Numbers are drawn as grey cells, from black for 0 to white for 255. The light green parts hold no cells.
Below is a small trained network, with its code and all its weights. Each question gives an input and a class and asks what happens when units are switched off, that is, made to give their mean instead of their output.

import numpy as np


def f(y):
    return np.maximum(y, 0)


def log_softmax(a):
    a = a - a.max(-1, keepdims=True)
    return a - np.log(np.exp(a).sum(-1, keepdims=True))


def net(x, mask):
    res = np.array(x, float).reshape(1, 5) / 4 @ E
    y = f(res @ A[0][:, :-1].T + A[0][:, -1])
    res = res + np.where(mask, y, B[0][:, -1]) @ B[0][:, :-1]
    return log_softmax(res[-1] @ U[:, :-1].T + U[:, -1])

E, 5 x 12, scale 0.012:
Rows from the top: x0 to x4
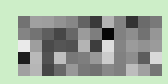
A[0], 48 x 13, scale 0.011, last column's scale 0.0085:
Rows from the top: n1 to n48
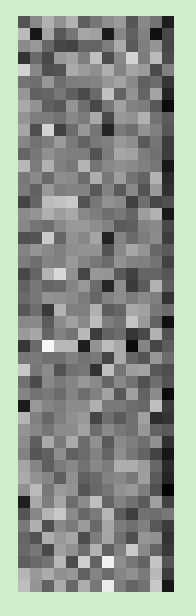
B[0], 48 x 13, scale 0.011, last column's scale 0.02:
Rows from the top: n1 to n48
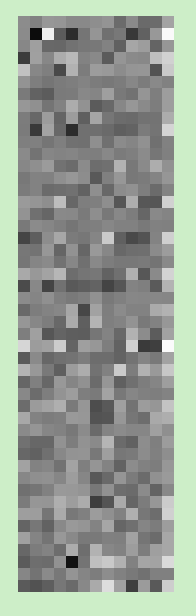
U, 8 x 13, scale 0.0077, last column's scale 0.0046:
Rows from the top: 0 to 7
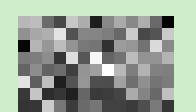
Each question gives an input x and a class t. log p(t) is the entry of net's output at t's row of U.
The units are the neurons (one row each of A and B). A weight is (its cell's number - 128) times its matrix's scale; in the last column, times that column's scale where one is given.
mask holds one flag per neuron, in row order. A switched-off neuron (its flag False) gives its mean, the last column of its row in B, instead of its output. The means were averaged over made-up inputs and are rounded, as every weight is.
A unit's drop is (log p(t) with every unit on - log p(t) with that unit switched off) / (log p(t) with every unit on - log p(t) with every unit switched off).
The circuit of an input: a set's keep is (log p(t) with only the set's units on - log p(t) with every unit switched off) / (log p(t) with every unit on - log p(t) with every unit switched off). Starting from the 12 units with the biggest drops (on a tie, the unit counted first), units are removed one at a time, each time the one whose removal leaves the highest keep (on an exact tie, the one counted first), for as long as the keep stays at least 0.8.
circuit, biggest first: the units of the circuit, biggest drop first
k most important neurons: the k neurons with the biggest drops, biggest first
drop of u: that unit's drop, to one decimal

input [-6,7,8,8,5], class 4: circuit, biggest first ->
(n48)
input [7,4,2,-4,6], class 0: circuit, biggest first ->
(n2; n8; n30)
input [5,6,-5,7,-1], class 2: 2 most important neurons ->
(n4; n41)
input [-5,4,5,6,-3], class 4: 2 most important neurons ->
(n46; n48)
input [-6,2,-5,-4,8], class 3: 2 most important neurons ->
(n45; n26)
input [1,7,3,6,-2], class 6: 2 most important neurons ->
(n27; n23)
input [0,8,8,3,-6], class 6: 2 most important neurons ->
(n27; n23)
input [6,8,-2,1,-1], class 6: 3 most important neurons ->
(n2; n23; n27)
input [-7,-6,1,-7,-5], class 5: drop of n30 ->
0.2
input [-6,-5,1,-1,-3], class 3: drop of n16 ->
0.1
